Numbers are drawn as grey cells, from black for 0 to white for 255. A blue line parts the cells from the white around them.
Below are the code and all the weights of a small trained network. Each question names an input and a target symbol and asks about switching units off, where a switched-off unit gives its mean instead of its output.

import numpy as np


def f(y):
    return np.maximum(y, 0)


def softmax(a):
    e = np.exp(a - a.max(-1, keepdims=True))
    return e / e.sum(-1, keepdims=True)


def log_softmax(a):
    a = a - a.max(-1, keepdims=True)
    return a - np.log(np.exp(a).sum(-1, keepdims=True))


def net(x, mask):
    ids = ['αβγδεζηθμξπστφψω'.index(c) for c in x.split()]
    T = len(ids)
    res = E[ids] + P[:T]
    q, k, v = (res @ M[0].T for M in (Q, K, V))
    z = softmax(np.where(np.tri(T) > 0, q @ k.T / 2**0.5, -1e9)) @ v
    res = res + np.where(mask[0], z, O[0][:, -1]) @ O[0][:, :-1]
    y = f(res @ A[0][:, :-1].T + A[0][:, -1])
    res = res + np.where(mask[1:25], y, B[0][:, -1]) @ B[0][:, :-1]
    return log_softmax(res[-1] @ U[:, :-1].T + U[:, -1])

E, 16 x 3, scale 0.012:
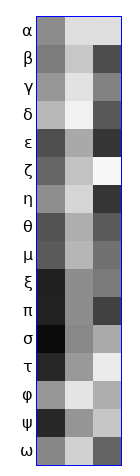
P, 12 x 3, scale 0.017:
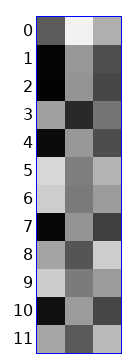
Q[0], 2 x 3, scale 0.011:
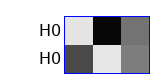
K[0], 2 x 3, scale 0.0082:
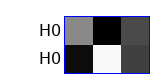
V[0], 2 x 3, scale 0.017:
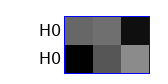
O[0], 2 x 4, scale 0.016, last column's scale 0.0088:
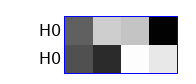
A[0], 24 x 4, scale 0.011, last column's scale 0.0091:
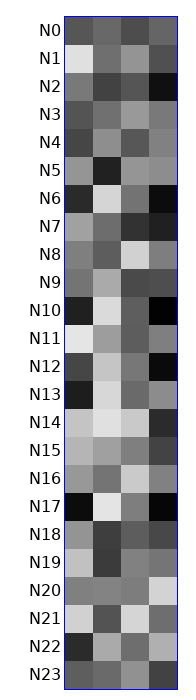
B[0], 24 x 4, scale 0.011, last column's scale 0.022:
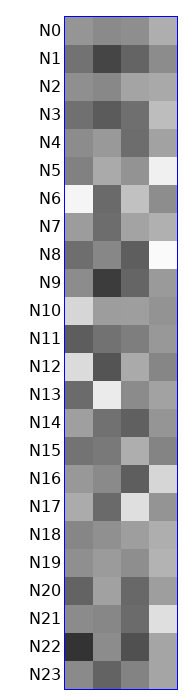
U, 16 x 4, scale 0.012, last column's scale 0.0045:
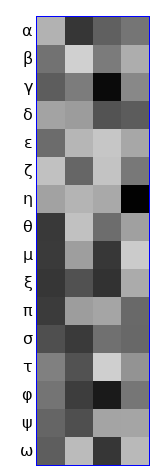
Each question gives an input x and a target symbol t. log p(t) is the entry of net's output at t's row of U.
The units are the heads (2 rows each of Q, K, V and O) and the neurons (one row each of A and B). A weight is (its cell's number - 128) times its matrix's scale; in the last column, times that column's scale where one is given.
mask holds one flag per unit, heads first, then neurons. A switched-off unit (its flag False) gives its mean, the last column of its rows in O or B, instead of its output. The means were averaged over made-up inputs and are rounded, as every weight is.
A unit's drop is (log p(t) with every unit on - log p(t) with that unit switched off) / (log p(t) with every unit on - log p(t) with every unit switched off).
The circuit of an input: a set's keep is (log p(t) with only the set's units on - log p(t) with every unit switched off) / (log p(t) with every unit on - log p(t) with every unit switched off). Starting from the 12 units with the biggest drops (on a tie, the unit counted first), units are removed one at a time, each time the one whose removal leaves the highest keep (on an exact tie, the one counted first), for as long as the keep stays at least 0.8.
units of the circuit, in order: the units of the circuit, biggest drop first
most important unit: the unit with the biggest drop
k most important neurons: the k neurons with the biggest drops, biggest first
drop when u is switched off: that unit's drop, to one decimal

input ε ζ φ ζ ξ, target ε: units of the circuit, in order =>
(H0; N17)
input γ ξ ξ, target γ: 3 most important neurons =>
(N9; N5; N22)
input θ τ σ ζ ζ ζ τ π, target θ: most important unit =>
N13
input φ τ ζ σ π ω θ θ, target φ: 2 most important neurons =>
(N9; N7)
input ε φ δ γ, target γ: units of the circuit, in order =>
(H0; N5)
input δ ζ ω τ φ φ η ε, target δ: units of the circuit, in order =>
(H0; N10; N6)
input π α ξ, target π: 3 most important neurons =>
(N17; N13; N22)
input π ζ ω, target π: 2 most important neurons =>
(N17; N13)
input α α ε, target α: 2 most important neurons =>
(N7; N2)
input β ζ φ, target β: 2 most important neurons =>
(N13; N10)
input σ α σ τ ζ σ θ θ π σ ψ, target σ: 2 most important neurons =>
(N3; N8)
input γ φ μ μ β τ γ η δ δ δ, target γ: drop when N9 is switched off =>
0.5
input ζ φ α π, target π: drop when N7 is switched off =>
0.0
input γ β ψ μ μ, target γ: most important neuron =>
(N9)
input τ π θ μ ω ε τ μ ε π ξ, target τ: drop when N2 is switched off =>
0.1
